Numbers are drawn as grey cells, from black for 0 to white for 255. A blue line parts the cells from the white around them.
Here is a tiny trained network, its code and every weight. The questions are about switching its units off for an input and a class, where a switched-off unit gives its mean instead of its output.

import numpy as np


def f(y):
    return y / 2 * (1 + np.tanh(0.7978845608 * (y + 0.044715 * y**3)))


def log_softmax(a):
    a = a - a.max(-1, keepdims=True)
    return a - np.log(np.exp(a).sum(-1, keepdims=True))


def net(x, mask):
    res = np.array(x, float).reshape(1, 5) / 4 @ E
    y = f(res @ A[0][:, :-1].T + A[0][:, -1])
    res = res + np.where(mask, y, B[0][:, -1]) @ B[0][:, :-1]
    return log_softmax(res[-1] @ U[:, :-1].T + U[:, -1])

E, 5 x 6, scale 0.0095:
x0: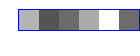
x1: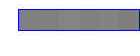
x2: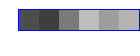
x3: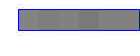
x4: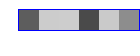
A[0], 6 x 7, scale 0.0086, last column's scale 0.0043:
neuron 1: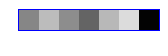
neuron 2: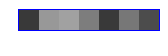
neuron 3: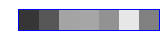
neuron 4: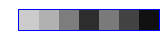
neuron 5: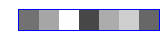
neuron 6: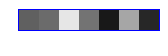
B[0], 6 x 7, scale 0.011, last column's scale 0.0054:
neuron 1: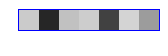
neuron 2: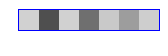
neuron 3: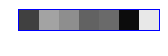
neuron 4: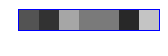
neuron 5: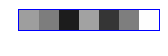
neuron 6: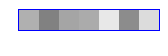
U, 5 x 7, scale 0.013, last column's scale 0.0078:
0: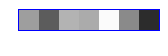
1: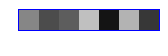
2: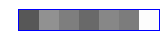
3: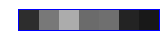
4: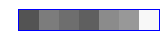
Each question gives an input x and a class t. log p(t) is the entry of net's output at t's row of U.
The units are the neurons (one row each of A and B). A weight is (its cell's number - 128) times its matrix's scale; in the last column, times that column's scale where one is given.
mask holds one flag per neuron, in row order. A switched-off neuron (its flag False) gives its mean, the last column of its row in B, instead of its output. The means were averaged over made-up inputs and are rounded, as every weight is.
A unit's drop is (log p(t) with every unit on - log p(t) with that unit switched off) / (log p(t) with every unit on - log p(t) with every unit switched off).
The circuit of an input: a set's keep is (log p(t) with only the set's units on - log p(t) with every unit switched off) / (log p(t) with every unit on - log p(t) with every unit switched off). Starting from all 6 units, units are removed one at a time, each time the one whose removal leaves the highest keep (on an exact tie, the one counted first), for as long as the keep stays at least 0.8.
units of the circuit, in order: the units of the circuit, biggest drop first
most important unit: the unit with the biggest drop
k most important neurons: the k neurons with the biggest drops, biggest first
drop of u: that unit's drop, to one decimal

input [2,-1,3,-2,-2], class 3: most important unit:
neuron 5
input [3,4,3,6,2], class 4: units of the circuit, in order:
[neuron 6; neuron 2]
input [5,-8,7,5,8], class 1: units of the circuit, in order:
[neuron 5; neuron 1]
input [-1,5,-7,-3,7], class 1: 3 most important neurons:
[neuron 5; neuron 1; neuron 3]
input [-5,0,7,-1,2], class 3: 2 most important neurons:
[neuron 3; neuron 1]
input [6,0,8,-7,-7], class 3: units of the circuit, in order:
[neuron 3; neuron 6]
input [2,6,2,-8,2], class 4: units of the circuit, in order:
[neuron 6; neuron 4]
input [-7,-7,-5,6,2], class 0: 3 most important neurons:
[neuron 6; neuron 2; neuron 3]
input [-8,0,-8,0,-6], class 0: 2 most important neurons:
[neuron 6; neuron 2]
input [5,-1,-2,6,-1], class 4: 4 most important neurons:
[neuron 6; neuron 2; neuron 1; neuron 4]
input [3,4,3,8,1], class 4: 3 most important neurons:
[neuron 6; neuron 2; neuron 4]
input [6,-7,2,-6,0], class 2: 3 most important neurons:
[neuron 6; neuron 2; neuron 1]
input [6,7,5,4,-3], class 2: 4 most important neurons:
[neuron 6; neuron 2; neuron 3; neuron 1]
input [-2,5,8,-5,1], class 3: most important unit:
neuron 3
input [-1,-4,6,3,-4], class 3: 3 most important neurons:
[neuron 3; neuron 5; neuron 1]
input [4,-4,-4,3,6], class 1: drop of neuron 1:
0.2
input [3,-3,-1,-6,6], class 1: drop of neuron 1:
0.2
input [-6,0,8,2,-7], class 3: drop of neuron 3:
0.7
